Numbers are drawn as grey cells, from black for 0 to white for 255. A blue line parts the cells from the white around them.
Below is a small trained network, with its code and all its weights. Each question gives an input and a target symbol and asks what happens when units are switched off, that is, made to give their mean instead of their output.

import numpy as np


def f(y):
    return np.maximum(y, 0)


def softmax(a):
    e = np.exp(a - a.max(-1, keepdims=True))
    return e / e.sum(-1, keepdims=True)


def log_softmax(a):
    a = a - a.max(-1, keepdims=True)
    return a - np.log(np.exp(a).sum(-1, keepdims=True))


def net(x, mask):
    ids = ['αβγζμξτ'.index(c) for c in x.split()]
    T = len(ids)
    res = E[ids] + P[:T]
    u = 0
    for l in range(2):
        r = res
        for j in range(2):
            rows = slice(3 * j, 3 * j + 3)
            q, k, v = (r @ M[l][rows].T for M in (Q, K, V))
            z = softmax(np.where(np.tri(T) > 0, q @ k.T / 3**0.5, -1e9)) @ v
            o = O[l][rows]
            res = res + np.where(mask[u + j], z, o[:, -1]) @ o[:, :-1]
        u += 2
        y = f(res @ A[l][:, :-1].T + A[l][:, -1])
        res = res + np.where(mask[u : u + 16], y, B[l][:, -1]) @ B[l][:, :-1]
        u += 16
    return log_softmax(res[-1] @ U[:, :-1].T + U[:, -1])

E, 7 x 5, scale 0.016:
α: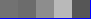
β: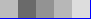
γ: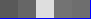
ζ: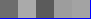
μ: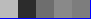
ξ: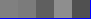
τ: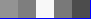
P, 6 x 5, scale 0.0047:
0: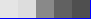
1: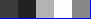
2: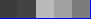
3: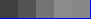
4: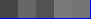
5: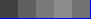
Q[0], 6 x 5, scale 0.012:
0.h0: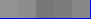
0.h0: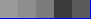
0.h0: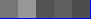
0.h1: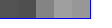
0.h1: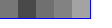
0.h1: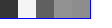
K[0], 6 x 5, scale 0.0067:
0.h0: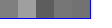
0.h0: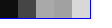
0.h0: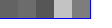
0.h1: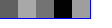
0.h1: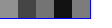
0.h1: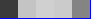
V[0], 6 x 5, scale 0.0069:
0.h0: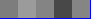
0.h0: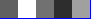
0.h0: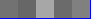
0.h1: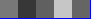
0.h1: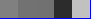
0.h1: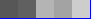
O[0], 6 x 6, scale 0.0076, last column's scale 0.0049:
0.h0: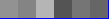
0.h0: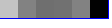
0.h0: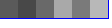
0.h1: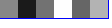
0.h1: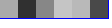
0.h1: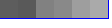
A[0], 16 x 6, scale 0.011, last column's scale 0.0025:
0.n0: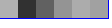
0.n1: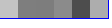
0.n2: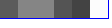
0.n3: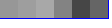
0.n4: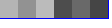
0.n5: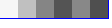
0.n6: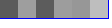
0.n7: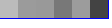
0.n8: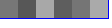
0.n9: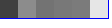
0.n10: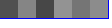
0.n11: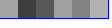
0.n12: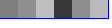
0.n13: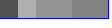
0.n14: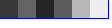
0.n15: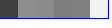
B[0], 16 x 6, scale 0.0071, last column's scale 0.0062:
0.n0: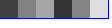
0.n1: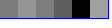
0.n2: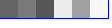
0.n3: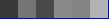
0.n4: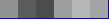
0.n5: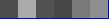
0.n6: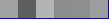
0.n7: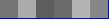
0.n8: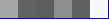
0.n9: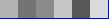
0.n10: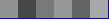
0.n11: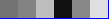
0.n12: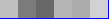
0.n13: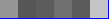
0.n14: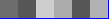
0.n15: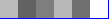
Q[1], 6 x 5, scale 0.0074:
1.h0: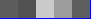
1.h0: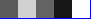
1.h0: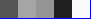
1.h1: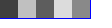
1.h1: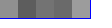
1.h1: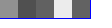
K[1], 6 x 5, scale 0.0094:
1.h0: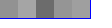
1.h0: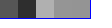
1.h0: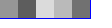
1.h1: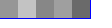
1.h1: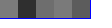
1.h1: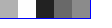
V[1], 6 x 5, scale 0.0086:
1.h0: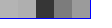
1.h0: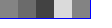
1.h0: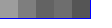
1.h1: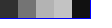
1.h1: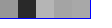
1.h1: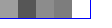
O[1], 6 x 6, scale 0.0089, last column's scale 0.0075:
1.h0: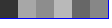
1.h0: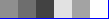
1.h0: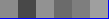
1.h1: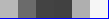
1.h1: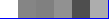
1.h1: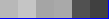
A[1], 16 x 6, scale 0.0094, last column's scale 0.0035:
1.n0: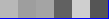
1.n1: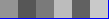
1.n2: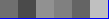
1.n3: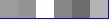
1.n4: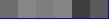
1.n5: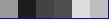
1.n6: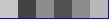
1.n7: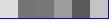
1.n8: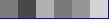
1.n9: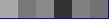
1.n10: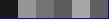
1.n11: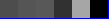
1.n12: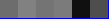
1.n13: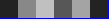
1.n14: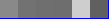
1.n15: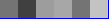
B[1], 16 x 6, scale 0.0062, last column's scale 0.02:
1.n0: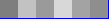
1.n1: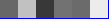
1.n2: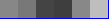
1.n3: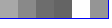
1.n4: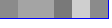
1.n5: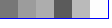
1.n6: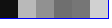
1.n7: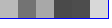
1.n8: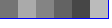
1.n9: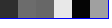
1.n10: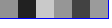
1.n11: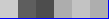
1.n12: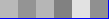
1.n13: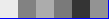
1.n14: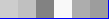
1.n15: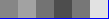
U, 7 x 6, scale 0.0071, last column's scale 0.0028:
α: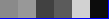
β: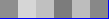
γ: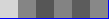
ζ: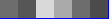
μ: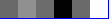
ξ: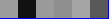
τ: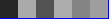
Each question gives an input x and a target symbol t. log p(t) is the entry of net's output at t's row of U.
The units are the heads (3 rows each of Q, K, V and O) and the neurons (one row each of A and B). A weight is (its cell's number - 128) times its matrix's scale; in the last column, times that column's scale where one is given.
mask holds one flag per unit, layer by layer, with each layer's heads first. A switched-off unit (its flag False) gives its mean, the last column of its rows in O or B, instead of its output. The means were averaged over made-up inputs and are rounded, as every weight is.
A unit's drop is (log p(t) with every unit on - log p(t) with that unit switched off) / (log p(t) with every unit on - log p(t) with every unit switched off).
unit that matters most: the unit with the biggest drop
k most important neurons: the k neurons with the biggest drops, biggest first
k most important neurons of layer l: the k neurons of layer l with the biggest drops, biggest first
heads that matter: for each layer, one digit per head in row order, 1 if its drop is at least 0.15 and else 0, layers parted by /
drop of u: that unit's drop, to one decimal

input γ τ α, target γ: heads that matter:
01 / 01
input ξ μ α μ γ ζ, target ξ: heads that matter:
11 / 01
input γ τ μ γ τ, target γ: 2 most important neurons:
0.n12, 0.n4
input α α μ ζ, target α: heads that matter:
01 / 01
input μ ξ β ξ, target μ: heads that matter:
00 / 10
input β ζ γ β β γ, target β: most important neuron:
1.n3
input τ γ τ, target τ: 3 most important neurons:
0.n4, 0.n12, 0.n5
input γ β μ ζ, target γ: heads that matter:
00 / 01
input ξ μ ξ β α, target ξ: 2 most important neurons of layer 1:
1.n10, 1.n11
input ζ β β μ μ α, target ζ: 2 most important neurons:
0.n5, 1.n10
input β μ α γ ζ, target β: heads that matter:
00 / 11
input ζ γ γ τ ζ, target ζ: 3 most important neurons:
0.n5, 1.n10, 1.n13
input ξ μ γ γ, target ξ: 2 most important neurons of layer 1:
1.n10, 1.n11
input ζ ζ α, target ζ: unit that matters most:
0.h0
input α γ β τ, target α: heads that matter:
01 / 01
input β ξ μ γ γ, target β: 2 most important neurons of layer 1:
1.n3, 1.n12
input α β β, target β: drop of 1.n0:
0.2
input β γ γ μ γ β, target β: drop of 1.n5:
0.1
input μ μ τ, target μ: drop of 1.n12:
0.0
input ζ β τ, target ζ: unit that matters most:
0.h0
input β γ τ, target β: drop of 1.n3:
0.2
